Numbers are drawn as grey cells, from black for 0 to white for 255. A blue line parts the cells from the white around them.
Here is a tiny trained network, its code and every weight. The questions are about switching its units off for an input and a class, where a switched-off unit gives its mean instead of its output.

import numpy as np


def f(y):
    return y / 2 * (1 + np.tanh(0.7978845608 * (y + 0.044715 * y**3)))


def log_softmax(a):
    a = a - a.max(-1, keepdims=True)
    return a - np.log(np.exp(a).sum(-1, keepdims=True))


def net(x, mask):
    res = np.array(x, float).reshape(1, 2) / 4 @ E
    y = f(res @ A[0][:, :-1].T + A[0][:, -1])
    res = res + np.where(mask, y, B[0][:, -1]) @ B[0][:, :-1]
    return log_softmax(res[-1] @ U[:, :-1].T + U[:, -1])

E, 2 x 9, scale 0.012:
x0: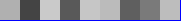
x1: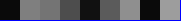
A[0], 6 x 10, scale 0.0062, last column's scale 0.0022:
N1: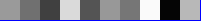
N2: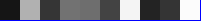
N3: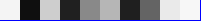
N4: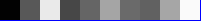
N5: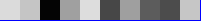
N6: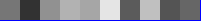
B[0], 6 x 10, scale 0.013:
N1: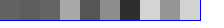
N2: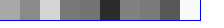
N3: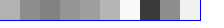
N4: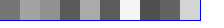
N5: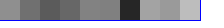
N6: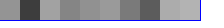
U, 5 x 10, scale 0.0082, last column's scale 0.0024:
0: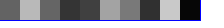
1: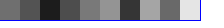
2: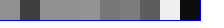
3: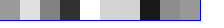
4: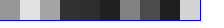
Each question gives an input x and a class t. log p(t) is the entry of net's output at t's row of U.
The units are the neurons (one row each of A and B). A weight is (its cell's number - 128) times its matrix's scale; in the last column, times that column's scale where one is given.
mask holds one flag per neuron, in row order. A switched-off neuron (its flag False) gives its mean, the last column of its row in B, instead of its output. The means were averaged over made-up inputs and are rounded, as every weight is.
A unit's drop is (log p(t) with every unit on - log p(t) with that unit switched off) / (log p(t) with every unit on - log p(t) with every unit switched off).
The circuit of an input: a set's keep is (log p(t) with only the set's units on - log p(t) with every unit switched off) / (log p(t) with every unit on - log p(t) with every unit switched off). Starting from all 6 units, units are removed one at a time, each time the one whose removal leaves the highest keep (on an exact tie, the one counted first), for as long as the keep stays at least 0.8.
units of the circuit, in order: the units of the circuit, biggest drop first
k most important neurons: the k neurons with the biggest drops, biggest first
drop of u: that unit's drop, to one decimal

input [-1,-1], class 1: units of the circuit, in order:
N3, N2
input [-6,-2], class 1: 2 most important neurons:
N1, N4
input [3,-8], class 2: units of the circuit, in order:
N1
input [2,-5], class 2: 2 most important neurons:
N4, N6
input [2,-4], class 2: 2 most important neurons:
N4, N6
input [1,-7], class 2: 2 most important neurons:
N6, N3
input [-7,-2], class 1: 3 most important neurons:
N1, N4, N5
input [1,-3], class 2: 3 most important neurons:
N4, N6, N3
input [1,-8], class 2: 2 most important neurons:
N6, N3
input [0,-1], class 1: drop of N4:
0.5
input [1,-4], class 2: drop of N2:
-0.1
